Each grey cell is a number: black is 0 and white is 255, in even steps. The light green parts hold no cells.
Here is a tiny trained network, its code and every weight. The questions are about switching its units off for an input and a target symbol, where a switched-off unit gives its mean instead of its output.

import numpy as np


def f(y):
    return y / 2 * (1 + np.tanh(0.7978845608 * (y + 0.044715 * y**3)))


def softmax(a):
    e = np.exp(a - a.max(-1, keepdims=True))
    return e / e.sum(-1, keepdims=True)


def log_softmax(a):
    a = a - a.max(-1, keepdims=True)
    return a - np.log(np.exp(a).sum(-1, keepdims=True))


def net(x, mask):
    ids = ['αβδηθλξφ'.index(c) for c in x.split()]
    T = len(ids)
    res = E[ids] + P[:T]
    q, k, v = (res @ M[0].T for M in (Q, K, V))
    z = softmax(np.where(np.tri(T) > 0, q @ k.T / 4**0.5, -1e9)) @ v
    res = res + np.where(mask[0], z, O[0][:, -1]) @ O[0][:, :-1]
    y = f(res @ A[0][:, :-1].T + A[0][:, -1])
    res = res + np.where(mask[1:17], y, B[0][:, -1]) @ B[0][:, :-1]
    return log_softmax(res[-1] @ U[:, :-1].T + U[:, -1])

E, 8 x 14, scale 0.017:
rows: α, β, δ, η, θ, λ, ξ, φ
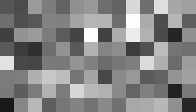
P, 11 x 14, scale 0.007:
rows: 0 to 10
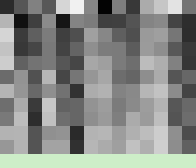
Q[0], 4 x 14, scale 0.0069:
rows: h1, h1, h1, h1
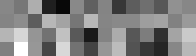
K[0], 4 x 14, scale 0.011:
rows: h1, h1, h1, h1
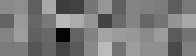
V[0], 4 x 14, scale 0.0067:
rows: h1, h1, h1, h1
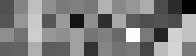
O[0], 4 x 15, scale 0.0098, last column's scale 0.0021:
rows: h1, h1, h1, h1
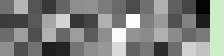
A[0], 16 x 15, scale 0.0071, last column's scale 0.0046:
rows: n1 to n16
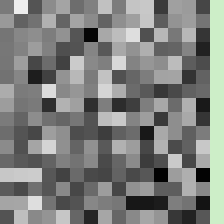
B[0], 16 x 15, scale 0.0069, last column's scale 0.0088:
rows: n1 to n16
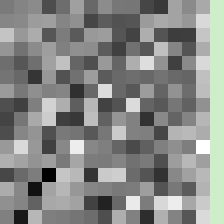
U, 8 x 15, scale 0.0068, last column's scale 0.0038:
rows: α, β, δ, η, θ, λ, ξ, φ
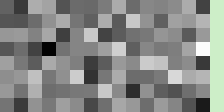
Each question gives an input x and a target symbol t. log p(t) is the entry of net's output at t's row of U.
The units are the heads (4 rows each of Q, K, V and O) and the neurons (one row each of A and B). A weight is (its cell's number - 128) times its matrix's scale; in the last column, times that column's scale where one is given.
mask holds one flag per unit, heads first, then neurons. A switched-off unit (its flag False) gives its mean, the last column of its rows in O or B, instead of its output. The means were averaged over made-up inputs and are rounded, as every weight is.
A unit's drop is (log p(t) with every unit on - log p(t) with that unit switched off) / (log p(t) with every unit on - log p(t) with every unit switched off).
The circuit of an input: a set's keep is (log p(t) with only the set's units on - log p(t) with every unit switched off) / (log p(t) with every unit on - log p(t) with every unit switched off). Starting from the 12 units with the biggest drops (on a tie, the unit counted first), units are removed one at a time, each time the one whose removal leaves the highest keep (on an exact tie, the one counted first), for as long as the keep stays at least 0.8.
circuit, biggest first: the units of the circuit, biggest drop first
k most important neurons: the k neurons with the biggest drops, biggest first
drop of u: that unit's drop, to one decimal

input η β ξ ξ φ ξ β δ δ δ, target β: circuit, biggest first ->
h1; n14
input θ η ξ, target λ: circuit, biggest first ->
h1; n15
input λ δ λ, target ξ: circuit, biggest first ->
h1; n3; n15; n11
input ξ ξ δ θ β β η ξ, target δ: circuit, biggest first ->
h1; n13
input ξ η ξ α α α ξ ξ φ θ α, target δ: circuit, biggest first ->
h1
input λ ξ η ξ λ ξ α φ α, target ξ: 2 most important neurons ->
n3; n15
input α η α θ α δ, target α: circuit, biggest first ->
h1; n9
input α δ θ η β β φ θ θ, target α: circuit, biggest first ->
h1; n9
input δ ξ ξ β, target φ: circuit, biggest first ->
h1; n16
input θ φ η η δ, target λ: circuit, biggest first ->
h1; n13; n15
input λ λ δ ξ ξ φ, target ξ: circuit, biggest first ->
n3; h1
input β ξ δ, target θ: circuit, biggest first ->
h1; n5; n15
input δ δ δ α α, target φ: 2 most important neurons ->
n16; n10
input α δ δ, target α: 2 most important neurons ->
n9; n13
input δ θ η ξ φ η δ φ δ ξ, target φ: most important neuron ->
n16
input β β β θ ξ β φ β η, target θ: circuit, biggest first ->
h1; n5
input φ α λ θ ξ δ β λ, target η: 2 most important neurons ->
n13; n2
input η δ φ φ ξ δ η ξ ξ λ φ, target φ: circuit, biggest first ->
n16; h1
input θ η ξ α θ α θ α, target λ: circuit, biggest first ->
h1; n13
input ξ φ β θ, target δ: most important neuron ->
n8
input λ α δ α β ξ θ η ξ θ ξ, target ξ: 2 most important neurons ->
n3; n7
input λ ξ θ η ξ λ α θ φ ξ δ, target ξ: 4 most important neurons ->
n3; n15; n1; n11
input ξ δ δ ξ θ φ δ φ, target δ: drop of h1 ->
0.9
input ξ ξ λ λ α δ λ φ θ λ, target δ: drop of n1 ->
0.1
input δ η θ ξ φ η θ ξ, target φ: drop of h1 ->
1.9
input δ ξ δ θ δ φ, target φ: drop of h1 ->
0.8
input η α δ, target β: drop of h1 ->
2.0
